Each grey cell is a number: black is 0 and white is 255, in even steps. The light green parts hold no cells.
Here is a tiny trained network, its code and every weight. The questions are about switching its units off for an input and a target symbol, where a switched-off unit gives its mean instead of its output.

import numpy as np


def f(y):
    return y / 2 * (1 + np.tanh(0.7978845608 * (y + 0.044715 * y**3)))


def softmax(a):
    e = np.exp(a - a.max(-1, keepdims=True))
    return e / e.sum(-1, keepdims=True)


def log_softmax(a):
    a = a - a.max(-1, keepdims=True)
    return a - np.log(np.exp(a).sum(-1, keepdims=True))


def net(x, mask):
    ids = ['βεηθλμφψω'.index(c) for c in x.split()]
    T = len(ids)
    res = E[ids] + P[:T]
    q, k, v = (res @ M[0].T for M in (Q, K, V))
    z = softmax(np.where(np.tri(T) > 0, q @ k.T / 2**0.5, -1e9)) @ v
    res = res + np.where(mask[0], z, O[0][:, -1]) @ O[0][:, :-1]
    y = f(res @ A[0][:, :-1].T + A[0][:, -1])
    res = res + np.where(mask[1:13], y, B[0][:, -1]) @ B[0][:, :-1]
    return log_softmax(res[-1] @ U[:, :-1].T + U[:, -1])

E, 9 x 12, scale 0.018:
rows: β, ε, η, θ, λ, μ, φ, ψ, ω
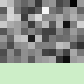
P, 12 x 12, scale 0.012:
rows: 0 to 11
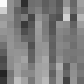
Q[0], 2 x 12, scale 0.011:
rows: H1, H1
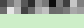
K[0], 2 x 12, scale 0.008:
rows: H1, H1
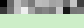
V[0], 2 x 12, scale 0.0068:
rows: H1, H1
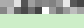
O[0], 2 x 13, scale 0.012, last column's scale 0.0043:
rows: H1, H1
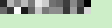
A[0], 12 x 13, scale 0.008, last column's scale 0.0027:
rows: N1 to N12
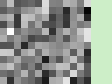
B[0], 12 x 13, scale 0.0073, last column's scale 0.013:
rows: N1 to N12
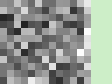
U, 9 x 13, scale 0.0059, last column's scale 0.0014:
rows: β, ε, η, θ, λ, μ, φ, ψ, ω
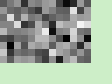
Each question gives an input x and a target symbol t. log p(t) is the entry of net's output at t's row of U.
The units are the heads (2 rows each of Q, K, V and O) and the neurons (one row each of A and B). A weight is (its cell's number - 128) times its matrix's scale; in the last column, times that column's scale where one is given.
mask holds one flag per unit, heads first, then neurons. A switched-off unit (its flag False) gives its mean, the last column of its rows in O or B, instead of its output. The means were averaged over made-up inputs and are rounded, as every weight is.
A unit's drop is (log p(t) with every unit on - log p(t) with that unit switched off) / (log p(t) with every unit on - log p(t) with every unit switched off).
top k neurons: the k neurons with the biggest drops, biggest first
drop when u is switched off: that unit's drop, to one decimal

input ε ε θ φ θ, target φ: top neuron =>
[N5]
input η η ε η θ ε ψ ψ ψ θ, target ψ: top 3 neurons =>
[N10, N5, N8]
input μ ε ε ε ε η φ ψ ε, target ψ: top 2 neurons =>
[N5, N10]
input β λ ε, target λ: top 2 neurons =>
[N5, N1]
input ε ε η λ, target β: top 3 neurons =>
[N4, N1, N6]
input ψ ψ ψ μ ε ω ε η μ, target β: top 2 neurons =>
[N4, N1]
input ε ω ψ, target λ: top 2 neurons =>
[N12, N9]
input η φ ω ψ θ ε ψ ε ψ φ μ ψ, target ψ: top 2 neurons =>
[N4, N12]
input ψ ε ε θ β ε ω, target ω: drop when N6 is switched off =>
0.3
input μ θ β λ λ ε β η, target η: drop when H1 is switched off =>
0.8
